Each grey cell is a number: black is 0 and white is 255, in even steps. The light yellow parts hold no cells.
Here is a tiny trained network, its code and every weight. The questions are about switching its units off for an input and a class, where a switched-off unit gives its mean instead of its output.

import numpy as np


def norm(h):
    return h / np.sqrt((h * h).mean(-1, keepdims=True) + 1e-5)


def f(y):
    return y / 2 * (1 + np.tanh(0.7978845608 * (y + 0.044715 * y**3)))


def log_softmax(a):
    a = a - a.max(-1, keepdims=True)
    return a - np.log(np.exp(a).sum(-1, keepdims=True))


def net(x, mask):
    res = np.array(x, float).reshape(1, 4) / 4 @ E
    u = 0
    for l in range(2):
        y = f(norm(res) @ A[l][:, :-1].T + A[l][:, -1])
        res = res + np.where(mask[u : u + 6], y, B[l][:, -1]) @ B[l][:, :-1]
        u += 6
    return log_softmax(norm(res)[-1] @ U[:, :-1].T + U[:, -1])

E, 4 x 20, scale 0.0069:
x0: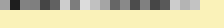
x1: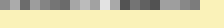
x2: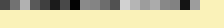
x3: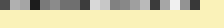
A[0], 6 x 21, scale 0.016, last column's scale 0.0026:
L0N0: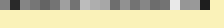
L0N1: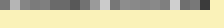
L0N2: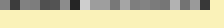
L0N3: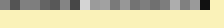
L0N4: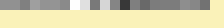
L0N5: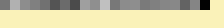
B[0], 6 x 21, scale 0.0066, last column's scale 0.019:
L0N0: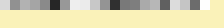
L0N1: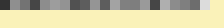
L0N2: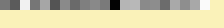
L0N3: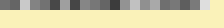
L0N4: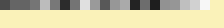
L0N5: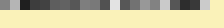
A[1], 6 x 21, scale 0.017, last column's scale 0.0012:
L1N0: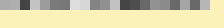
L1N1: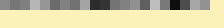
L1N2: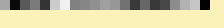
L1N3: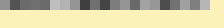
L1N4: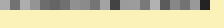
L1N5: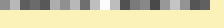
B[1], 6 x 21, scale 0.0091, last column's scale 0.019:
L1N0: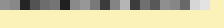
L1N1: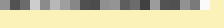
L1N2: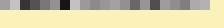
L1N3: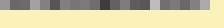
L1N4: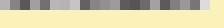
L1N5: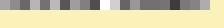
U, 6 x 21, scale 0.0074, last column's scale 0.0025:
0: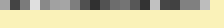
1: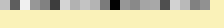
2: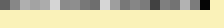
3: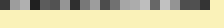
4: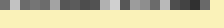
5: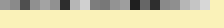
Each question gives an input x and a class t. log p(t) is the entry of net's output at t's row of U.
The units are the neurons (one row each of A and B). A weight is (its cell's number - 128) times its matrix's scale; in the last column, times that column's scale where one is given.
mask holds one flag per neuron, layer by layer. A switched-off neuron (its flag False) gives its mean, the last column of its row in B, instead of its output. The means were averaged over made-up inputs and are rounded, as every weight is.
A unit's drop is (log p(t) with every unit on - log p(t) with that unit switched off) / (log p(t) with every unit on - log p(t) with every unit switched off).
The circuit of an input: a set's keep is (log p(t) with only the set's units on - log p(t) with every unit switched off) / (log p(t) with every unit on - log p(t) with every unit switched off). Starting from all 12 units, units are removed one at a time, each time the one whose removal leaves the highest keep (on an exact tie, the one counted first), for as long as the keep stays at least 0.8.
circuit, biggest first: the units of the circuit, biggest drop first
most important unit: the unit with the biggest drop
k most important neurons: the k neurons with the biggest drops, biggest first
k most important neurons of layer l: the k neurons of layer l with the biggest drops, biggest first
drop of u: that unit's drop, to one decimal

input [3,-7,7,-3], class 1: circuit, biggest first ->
[L0N2]
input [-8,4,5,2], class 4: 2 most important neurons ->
[L0N2, L0N3]
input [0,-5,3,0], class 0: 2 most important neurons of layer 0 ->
[L0N0, L0N1]
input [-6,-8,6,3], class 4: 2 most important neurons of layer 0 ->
[L0N0, L0N2]
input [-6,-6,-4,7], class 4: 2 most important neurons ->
[L0N2, L0N3]
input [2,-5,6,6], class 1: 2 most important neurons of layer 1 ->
[L1N4, L1N0]
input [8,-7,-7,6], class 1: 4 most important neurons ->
[L0N0, L0N5, L0N4, L1N1]
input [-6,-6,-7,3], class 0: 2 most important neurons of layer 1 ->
[L1N3, L1N2]
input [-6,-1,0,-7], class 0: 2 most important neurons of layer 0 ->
[L0N0, L0N4]
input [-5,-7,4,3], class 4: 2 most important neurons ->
[L0N0, L0N2]
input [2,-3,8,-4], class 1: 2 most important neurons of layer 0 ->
[L0N2, L0N3]
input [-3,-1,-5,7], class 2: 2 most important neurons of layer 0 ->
[L0N5, L0N0]
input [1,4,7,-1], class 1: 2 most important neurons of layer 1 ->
[L1N4, L1N0]
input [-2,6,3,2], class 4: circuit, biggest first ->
[L0N5]
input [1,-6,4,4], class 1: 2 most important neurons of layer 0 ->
[L0N2, L0N4]
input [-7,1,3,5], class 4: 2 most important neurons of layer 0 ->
[L0N2, L0N3]
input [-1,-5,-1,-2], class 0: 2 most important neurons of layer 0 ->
[L0N4, L0N0]
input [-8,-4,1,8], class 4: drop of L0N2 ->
0.7
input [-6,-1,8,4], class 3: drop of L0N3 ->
-0.1
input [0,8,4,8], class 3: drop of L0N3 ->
0.1
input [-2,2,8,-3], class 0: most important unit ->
L1N1
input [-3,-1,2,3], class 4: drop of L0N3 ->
0.2
